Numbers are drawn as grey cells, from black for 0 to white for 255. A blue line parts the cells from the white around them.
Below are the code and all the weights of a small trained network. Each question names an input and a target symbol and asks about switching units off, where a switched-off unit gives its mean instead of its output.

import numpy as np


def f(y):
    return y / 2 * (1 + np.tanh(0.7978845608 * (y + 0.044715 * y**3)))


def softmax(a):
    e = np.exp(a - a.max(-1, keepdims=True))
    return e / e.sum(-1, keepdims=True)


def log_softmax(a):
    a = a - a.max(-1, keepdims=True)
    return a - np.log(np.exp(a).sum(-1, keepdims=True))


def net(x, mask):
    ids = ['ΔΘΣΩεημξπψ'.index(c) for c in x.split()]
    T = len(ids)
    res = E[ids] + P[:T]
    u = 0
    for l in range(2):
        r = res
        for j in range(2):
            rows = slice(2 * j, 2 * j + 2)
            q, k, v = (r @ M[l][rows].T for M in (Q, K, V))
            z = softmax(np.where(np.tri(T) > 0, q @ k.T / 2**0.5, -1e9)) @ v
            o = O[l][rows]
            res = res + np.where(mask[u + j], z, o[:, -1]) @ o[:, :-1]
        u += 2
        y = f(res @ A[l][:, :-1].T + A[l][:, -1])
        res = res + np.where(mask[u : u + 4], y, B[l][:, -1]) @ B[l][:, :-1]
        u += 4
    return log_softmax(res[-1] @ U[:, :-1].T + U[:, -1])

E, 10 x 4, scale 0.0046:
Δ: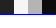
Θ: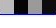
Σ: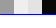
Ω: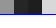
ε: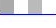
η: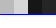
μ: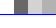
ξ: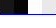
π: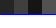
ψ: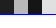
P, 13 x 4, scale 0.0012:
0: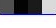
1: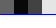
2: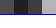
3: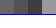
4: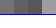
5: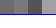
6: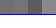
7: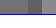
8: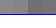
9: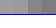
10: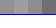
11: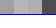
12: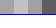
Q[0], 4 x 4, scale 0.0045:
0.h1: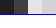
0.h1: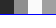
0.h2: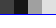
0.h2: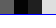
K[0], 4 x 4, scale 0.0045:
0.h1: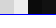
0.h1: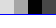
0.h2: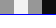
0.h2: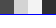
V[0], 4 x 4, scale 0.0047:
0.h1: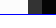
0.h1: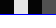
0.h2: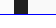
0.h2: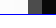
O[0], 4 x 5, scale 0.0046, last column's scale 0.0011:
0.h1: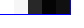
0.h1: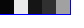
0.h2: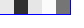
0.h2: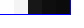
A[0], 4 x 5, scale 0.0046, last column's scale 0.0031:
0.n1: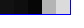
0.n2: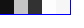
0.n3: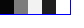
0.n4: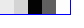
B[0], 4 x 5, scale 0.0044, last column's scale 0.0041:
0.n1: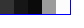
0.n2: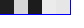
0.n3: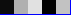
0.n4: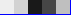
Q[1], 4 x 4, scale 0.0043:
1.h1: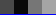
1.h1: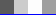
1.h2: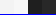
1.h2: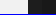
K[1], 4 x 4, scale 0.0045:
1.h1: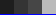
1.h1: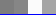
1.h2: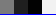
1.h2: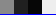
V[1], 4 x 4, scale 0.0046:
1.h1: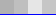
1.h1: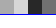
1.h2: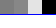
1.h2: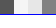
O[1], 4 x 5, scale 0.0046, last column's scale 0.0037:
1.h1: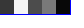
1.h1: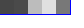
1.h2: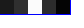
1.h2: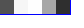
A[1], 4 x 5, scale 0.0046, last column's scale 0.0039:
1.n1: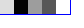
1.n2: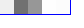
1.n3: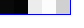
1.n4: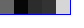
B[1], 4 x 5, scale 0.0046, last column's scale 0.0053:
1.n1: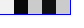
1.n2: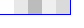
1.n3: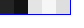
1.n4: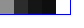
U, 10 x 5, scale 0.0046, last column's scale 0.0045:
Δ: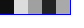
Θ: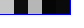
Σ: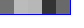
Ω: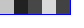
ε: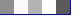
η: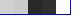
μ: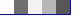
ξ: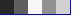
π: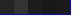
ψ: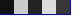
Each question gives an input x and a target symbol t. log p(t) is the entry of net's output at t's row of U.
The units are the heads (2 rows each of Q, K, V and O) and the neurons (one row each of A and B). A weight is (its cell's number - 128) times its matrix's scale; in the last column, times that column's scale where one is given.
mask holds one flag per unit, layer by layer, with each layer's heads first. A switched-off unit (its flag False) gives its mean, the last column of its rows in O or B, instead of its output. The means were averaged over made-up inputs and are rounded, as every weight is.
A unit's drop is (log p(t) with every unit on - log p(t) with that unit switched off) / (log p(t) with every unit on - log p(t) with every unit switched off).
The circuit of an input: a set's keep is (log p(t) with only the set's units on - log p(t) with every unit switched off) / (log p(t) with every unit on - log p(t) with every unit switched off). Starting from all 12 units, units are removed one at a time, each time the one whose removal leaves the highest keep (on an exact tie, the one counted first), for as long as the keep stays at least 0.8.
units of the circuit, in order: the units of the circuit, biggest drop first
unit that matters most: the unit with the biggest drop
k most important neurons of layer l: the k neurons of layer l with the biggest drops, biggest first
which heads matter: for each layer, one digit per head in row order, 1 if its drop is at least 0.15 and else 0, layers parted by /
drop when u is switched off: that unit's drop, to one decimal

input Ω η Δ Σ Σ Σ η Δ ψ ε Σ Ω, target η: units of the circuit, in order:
[0.h2; 0.h1; 1.n3]
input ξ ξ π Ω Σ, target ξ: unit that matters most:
1.h2
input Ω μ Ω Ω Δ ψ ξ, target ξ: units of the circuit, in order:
[1.h2; 1.n3; 0.n3; 0.n4]
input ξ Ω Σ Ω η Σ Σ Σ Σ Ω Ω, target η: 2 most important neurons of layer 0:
[0.n4; 0.n1]
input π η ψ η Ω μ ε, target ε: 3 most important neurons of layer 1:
[1.n4; 1.n2; 1.n1]
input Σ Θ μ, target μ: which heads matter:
11 / 00
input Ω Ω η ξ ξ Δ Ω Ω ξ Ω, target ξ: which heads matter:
11 / 01
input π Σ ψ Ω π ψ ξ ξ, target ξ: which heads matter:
00 / 01
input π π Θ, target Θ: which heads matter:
00 / 10
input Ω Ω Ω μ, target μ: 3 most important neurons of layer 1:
[1.n2; 1.n1; 1.n4]
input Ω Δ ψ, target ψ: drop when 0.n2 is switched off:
0.5
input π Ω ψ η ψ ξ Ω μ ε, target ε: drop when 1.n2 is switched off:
0.2
